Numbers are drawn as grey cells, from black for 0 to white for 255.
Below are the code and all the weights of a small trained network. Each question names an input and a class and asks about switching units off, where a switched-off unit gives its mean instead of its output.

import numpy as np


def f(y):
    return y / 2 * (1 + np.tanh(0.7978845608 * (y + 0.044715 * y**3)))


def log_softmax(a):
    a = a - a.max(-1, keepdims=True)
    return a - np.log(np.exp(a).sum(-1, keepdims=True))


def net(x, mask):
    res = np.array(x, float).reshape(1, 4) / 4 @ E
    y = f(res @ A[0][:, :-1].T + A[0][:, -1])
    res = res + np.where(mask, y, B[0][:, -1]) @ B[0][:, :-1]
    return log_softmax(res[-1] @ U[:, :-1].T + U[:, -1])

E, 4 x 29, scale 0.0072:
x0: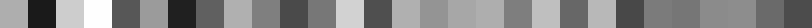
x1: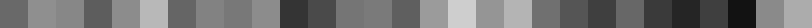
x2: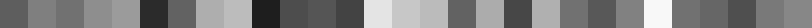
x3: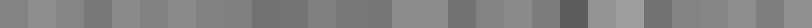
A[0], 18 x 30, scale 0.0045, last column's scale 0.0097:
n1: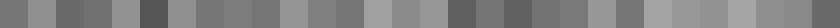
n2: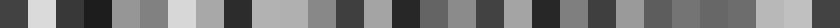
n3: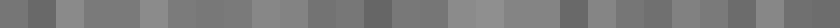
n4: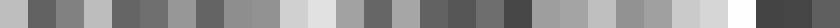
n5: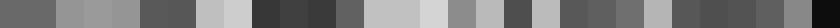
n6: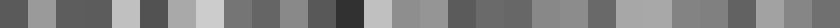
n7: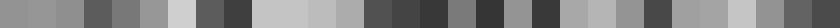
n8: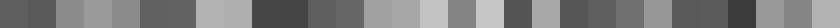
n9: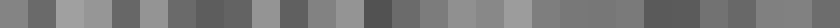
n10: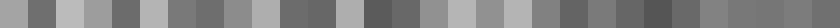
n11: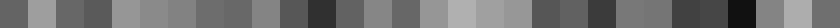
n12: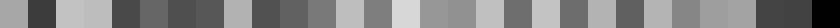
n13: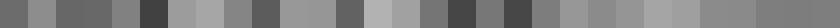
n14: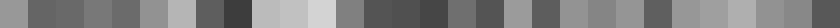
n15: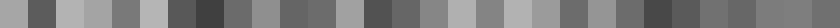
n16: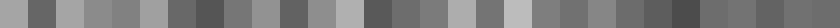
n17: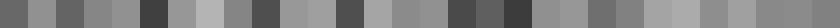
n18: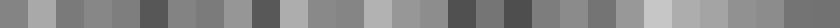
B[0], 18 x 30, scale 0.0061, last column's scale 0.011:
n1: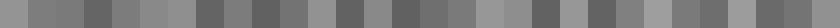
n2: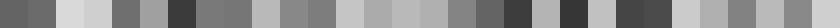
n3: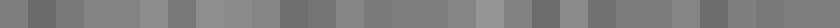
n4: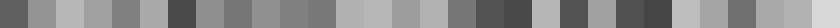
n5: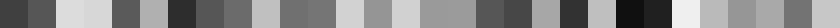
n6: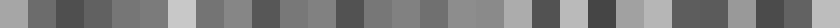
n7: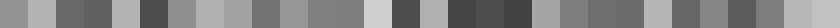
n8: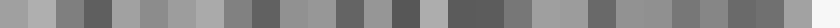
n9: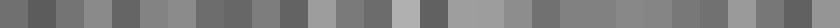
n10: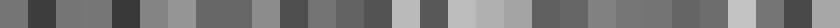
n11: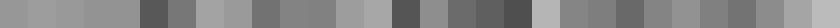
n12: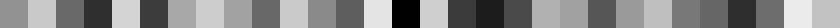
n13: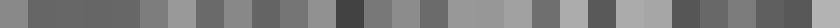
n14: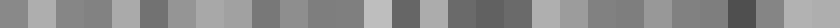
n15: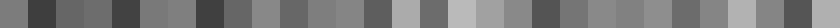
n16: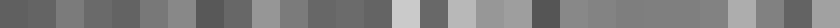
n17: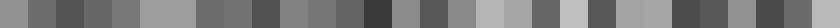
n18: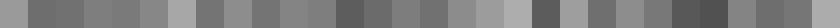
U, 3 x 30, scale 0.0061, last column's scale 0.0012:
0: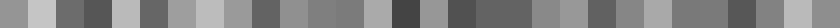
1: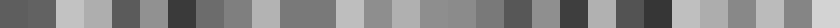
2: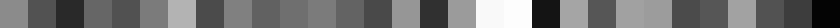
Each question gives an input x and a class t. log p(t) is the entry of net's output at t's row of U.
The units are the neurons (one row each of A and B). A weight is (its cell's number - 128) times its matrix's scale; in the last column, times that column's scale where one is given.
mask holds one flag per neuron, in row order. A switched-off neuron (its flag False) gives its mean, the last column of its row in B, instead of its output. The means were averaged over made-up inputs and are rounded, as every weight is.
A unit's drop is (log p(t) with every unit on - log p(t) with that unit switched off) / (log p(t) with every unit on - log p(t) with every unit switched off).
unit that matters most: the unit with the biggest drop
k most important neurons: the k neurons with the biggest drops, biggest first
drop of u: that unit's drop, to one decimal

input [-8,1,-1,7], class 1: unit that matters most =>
n2
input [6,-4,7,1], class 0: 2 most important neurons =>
(n12, n8)
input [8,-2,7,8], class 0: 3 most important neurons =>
(n12, n8, n2)
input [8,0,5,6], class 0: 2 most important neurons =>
(n12, n8)
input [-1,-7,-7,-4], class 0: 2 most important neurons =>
(n7, n14)
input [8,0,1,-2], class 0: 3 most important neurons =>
(n12, n2, n5)
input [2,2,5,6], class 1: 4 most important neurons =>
(n5, n12, n7, n14)
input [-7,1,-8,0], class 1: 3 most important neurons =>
(n2, n12, n8)
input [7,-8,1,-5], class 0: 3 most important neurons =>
(n12, n5, n2)
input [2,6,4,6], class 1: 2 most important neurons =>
(n5, n12)
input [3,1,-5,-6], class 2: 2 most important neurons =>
(n2, n5)
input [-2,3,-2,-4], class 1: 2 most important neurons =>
(n12, n8)
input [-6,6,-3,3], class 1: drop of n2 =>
1.0
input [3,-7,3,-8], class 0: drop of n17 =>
0.0
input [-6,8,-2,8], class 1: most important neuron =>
(n2)
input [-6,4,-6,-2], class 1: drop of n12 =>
0.1
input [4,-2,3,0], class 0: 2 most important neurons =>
(n12, n2)
